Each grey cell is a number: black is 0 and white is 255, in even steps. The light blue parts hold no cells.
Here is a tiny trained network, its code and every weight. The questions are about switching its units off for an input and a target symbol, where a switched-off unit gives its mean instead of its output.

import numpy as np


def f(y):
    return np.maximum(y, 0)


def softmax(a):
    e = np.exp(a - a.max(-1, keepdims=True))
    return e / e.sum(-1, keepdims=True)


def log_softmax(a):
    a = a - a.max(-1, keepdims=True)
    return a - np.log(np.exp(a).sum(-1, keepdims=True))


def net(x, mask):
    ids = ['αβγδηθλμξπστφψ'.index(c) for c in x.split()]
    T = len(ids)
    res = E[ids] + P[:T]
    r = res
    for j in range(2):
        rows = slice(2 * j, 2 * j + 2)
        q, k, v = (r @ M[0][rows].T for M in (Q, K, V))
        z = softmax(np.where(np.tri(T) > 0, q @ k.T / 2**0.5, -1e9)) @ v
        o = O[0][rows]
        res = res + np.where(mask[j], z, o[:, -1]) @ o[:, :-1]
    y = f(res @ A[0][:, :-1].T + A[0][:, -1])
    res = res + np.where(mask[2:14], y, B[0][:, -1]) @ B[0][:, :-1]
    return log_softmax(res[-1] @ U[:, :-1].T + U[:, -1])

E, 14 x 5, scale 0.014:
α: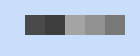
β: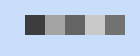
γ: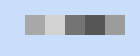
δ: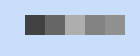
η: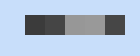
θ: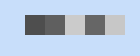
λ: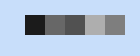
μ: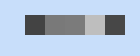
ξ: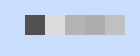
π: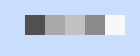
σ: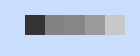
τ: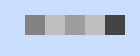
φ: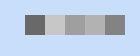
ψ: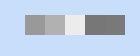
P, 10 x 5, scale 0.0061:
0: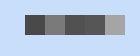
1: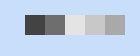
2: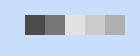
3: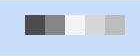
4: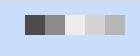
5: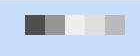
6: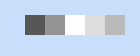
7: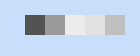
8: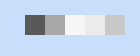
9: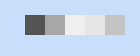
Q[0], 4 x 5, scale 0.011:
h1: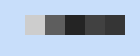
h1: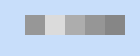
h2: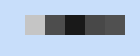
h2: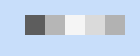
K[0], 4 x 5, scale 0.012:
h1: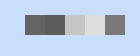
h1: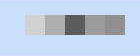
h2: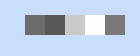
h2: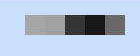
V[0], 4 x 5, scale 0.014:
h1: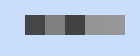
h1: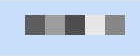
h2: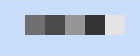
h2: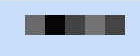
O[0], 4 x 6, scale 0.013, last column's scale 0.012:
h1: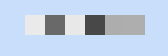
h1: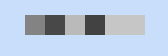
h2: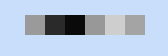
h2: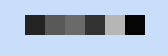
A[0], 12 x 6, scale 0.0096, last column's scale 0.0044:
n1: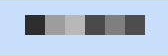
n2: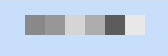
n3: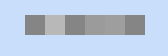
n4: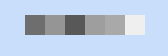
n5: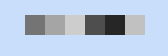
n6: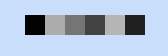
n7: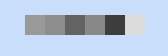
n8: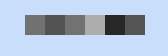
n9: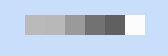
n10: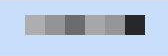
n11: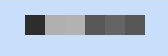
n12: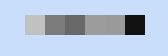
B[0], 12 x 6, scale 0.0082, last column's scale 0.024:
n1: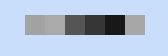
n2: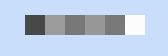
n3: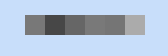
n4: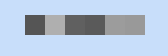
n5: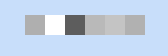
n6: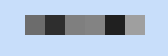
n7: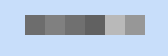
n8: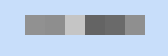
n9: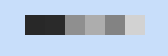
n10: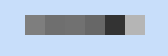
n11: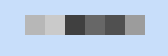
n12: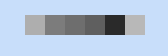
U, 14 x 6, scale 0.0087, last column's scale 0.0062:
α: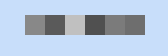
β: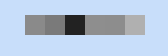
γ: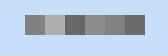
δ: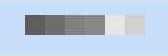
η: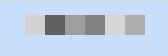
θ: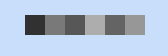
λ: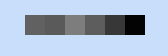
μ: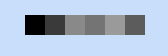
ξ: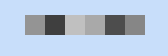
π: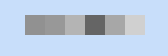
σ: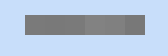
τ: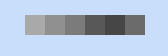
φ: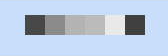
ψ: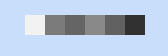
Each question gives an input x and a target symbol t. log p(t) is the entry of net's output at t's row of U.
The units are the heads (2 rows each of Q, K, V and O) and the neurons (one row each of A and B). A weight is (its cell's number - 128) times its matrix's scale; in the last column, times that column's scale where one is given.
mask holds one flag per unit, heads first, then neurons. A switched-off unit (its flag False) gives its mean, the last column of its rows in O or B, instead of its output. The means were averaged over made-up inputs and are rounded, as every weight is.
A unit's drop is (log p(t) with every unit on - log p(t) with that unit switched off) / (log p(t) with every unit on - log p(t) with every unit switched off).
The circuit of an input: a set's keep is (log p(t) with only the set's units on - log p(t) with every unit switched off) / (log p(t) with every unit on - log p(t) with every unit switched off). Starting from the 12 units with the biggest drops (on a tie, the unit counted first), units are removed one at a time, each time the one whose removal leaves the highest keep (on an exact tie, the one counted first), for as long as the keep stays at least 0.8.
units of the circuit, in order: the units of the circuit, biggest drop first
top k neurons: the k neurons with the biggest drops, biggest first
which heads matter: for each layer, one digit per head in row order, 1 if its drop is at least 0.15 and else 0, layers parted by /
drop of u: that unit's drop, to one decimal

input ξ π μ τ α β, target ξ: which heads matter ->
01
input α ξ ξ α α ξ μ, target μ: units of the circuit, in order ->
h2
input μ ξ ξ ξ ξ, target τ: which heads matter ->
01
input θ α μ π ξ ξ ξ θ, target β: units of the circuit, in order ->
h2, h1
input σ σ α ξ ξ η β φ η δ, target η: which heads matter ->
11
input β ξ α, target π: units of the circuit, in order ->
h2, h1, n5
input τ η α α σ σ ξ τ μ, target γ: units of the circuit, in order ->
h2, n5
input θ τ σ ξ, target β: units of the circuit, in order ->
h2, h1
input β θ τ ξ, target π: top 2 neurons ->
n1, n5
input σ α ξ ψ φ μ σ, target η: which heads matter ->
11
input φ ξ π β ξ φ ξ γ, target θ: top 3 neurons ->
n9, n2, n7
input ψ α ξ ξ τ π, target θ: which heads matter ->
10
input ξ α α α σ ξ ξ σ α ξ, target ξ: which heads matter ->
01
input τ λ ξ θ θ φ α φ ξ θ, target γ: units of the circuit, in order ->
h2, n5, n11
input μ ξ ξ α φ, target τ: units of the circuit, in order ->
h2, n1, n11
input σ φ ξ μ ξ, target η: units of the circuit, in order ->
h2, h1, n2
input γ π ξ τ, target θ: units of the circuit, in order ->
h1
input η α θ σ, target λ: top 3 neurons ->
n1, n6, n9
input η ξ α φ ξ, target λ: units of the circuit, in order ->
h2, n6, n1
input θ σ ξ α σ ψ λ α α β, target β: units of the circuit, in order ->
h2
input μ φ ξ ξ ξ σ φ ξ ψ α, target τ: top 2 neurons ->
n1, n11
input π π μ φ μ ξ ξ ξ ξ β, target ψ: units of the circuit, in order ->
h2, n12
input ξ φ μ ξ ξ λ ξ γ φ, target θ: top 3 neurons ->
n2, n9, n7
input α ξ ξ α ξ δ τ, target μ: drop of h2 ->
0.6
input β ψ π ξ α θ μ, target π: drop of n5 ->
0.1
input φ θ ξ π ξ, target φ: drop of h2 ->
0.4
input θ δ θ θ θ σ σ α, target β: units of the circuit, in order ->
h2
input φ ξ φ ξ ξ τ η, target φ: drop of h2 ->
0.3
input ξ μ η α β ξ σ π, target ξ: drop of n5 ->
0.1
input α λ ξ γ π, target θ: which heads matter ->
11
